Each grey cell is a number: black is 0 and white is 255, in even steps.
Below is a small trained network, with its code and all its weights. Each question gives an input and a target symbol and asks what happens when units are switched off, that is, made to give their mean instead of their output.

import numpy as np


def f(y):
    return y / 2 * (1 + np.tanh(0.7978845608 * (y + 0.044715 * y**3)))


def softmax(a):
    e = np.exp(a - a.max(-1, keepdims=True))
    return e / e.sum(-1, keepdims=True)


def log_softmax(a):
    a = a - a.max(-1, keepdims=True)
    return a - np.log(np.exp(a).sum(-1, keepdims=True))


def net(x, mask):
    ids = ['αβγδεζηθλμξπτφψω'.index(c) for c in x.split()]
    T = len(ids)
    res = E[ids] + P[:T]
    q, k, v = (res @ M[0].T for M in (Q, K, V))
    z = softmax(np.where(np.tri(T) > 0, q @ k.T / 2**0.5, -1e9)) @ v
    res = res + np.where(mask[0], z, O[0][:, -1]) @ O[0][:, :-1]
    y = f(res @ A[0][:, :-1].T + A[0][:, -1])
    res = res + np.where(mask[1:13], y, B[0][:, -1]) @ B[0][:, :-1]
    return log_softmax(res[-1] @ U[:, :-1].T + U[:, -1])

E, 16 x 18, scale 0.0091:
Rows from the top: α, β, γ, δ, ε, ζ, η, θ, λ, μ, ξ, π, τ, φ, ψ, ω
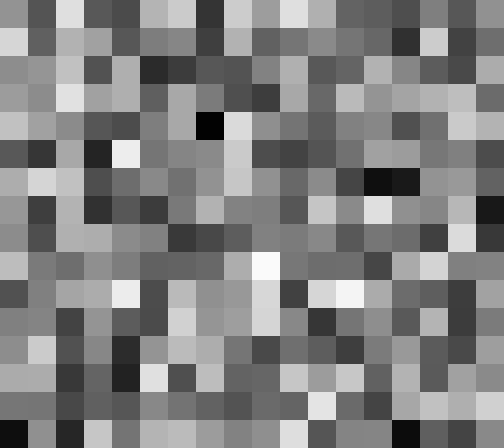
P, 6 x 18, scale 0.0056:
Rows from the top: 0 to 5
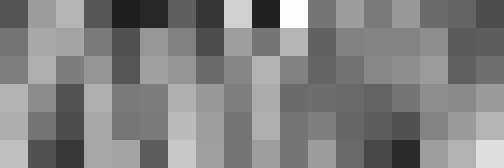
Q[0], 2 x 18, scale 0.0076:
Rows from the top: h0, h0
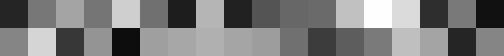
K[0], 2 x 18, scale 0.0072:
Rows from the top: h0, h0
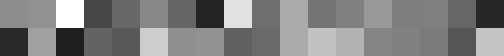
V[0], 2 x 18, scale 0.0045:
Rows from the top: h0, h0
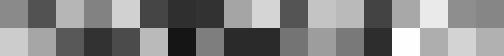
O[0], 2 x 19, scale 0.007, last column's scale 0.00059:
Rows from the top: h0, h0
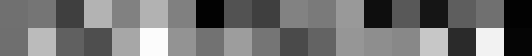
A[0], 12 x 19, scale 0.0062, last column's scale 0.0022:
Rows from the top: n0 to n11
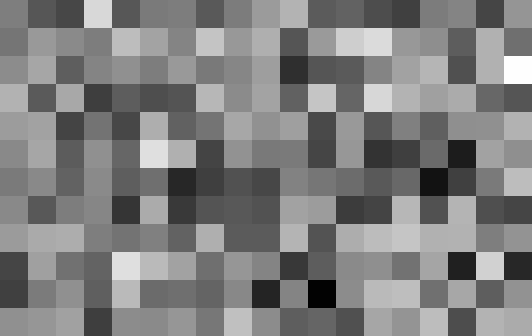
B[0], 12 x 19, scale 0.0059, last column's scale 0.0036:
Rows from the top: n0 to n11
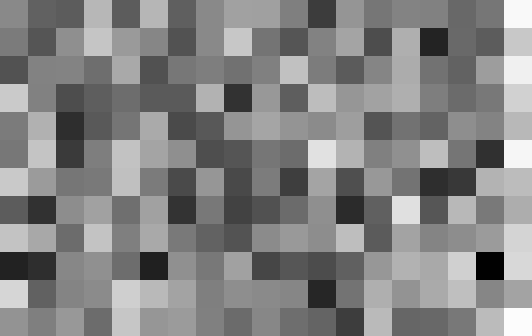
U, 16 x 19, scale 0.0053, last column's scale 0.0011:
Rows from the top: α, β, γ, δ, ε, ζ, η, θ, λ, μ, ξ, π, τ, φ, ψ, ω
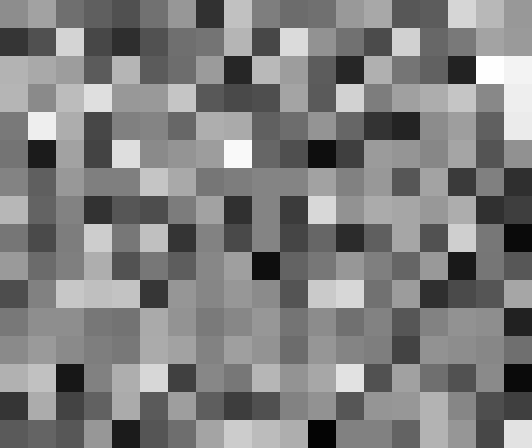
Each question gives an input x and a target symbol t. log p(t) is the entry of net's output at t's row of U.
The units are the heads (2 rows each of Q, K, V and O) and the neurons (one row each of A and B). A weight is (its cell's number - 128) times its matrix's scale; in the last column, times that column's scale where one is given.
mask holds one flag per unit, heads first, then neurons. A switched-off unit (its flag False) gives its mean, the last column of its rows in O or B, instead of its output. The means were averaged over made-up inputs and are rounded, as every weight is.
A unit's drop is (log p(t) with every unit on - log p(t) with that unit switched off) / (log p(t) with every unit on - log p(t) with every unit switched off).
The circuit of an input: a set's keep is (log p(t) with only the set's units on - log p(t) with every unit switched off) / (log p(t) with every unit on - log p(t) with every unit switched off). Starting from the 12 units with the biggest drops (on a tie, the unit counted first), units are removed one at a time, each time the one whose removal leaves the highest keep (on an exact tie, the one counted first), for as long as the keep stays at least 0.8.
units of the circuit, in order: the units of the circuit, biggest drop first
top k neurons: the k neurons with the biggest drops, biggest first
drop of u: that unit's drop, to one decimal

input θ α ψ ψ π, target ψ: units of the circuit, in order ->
[h0 n5 n9]
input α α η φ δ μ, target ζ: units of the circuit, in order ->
[h0 n9 n11]
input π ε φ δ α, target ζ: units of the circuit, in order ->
[h0 n9]
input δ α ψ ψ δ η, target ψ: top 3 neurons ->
[n5 n9 n2]
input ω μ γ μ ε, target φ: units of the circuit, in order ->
[h0 n5 n4]
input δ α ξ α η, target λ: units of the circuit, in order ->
[h0 n7]
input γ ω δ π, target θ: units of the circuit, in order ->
[h0 n3]
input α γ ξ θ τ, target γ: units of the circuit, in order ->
[h0 n11 n2]
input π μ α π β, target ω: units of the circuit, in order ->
[h0 n0 n5]
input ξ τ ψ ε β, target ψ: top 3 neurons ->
[n5 n9 n2]
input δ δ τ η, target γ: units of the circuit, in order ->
[h0 n11 n3]
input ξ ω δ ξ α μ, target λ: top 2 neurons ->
[n7 n0]
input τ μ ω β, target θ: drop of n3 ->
0.5
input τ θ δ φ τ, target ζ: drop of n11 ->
0.2
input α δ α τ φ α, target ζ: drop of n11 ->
0.2
